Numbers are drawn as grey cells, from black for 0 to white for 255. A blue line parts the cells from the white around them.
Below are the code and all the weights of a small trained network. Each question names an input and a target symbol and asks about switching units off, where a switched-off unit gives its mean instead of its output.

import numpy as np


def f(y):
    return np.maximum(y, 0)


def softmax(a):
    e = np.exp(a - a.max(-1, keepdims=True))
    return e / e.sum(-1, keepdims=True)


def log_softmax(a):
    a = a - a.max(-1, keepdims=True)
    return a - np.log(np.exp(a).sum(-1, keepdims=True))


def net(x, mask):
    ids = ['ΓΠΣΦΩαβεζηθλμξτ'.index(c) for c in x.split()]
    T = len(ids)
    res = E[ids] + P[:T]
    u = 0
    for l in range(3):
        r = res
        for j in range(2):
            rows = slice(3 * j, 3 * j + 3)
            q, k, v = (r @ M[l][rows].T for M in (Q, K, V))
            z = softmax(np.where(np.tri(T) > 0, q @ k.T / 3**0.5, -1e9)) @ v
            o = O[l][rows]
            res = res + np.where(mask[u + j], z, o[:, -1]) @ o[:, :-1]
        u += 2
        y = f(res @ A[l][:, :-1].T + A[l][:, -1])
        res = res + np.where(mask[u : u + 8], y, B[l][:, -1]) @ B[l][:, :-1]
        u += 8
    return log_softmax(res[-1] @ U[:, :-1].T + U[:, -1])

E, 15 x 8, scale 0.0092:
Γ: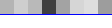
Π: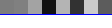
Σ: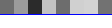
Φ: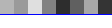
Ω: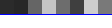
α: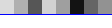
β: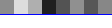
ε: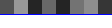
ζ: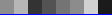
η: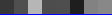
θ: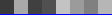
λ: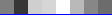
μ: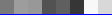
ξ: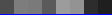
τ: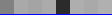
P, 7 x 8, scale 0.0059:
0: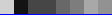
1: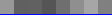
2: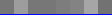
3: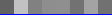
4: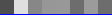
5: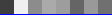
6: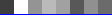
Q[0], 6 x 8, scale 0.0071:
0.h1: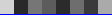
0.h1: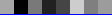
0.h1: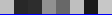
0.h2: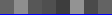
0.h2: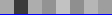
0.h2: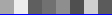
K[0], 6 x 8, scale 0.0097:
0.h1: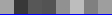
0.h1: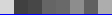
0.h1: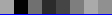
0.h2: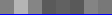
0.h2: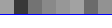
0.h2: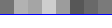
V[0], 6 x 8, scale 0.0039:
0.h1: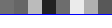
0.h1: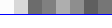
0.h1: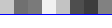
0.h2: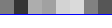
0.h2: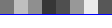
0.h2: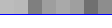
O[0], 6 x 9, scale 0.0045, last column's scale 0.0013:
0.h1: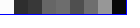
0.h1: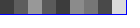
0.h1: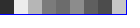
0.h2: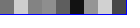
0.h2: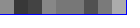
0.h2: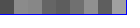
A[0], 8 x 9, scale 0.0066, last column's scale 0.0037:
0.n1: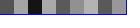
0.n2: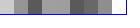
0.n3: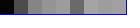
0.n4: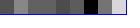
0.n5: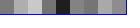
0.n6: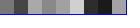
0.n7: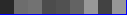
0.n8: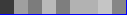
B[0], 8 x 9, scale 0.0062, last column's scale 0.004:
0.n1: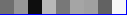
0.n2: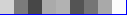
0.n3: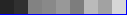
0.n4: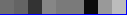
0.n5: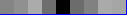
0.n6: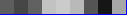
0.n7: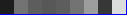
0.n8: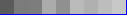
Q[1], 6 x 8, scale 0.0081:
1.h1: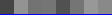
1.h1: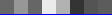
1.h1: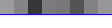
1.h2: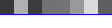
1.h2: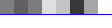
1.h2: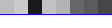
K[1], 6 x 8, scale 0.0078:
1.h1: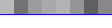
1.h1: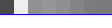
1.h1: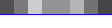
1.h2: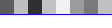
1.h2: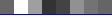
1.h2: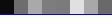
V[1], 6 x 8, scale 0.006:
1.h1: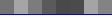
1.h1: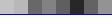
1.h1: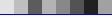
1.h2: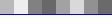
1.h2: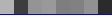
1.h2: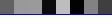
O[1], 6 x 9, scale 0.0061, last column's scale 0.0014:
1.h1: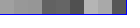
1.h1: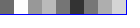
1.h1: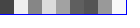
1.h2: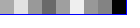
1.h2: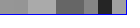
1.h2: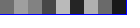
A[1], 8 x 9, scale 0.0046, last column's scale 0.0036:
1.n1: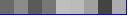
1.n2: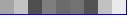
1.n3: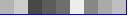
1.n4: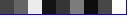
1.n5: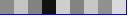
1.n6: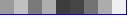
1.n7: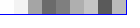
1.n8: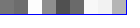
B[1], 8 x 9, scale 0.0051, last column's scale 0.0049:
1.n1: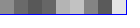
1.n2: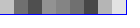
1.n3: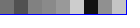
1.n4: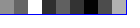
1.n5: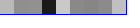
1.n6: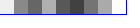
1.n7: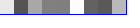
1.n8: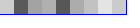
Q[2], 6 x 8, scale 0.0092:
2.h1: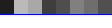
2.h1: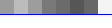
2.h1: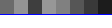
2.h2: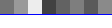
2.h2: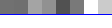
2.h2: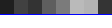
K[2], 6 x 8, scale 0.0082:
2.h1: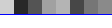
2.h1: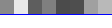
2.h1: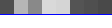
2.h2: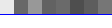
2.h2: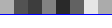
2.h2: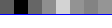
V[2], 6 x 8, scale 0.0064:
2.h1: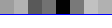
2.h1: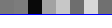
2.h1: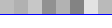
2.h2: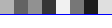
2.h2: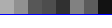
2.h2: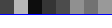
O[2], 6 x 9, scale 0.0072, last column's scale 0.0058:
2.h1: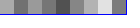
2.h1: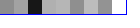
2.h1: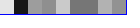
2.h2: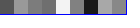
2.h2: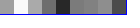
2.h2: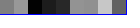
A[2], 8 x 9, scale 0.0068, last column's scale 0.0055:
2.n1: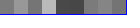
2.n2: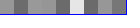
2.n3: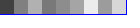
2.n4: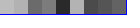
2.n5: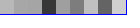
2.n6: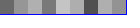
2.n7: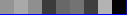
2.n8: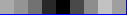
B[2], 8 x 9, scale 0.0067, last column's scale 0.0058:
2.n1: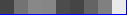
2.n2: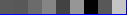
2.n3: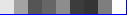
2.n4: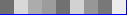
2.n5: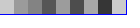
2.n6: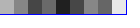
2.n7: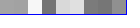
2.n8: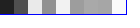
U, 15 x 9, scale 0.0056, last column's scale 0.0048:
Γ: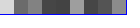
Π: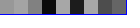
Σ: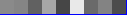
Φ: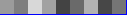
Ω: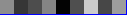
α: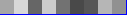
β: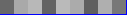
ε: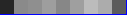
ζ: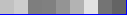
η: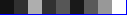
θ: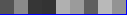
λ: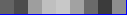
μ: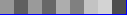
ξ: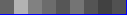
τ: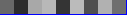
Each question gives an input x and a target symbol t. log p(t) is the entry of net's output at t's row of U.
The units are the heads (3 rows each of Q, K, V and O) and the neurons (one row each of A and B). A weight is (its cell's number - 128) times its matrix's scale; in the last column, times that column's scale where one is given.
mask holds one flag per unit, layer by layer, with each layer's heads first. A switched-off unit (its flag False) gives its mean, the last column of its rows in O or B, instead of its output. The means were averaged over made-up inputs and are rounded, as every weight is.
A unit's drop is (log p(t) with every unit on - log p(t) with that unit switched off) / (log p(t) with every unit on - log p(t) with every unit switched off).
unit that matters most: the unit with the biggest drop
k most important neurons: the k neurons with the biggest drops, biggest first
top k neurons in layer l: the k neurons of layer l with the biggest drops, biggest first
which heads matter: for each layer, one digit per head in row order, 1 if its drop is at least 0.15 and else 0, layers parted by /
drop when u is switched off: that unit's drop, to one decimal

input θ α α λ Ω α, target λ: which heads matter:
10 / 10 / 11
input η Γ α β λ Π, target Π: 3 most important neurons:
[2.n5 1.n5 0.n1]
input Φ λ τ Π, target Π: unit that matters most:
2.n5
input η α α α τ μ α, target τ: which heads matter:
00 / 01 / 10
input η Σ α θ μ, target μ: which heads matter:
00 / 00 / 10
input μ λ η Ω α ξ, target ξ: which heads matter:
00 / 00 / 10
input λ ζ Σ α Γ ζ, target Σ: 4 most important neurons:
[0.n1 1.n3 0.n8 1.n1]
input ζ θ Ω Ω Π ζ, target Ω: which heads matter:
00 / 01 / 01
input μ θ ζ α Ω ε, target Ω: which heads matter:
10 / 00 / 01
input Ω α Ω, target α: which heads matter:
10 / 10 / 10
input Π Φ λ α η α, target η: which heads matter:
00 / 01 / 10
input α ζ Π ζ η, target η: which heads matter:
00 / 00 / 00
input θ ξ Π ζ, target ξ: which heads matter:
00 / 00 / 10
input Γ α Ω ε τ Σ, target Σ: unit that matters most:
1.h2
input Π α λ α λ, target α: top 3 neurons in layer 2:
[2.n6 2.n3 2.n8]
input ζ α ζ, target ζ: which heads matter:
00 / 00 / 01
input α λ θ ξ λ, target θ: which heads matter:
11 / 11 / 01
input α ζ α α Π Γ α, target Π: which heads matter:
10 / 11 / 00
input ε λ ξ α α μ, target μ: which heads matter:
01 / 01 / 11
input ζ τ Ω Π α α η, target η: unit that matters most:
1.n4
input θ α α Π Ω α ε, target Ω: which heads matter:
00 / 00 / 01
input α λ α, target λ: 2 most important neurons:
[0.n2 0.n6]
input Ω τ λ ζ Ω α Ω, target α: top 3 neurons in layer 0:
[0.n3 0.n2 0.n8]
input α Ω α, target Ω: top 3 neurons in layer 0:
[0.n2 0.n7 0.n3]
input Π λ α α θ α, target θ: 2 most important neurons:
[0.n2 0.n8]
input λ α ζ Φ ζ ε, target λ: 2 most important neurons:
[0.n7 0.n1]
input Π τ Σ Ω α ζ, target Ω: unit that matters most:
0.n3
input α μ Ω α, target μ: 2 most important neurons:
[0.n2 0.n7]
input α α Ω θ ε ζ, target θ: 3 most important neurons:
[1.n3 1.n6 0.n8]
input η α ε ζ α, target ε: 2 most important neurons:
[2.n8 0.n2]
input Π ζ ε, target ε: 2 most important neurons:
[2.n8 0.n1]
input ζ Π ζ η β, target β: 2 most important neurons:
[2.n7 2.n8]
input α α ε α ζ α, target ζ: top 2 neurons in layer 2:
[2.n4 2.n5]
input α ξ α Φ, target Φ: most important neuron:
[0.n5]
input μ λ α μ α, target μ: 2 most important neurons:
[0.n2 0.n7]
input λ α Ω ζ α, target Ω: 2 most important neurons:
[0.n2 0.n3]
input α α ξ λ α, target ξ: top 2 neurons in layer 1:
[1.n4 1.n8]
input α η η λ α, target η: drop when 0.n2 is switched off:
0.4
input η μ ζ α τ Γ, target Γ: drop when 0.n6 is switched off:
0.0
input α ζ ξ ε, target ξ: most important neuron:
[0.n6]
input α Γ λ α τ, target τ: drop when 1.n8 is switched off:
0.2
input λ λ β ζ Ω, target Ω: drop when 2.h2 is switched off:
0.8
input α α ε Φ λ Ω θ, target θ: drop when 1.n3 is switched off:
0.2
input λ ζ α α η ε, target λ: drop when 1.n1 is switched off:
0.1
